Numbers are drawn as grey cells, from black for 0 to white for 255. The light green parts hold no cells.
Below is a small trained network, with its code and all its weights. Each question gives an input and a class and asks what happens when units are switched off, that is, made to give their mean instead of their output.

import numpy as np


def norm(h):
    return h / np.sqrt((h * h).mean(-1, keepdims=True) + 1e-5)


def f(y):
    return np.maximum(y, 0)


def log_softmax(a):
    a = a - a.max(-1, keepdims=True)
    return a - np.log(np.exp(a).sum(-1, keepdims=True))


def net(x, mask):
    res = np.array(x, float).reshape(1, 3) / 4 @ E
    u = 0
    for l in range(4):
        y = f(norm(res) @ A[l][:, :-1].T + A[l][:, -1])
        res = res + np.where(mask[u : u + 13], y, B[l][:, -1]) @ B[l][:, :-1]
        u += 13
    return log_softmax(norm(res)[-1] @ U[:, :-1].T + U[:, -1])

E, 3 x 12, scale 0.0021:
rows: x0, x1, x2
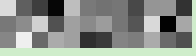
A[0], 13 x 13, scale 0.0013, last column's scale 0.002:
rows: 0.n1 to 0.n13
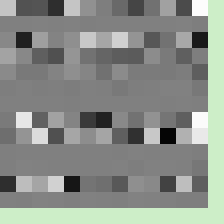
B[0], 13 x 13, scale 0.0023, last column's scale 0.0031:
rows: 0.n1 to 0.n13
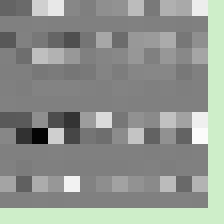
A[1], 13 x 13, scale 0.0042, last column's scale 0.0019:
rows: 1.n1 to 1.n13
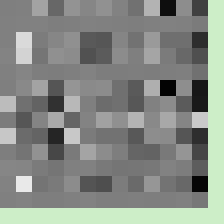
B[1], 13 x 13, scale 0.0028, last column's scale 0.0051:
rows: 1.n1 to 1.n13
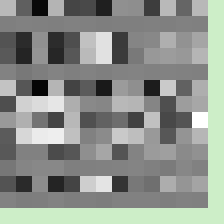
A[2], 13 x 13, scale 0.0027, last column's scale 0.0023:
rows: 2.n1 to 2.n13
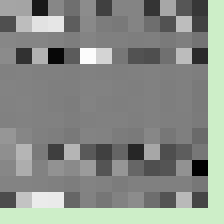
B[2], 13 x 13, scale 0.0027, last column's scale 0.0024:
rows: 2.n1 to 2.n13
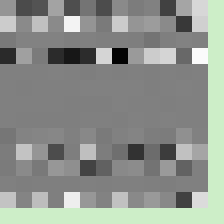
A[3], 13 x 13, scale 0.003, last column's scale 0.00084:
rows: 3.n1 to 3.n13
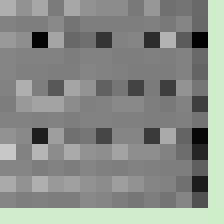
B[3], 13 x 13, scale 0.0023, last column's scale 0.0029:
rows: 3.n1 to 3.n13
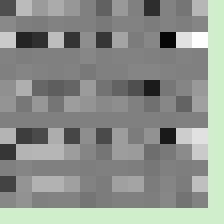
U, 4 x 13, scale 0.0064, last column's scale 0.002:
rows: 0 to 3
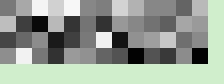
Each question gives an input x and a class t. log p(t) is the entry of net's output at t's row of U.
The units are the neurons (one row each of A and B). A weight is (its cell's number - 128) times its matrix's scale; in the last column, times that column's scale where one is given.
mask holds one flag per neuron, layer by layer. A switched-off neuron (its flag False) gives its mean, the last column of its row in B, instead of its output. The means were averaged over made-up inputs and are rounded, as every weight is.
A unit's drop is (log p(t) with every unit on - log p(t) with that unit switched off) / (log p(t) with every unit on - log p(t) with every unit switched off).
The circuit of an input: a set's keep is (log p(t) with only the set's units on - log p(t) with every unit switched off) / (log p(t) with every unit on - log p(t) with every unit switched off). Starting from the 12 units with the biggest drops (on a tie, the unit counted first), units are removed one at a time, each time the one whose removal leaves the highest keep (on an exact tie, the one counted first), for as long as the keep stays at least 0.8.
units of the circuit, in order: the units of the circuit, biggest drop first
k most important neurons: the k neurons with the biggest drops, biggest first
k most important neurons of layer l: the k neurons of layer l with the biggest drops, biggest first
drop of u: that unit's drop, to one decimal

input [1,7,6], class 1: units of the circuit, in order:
1.n6
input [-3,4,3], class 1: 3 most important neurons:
0.n1, 1.n9, 1.n7
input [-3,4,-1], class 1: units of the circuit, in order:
0.n1, 1.n1
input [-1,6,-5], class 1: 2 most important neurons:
1.n1, 0.n8
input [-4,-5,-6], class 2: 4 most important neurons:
1.n1, 1.n6, 0.n9, 1.n9
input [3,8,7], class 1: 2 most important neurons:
1.n6, 1.n1
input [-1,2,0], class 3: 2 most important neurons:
1.n8, 0.n9
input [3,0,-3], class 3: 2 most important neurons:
1.n8, 0.n1
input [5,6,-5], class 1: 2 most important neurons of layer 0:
0.n12, 0.n8
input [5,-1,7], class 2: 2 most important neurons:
1.n12, 1.n4
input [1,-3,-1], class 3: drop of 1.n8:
0.8
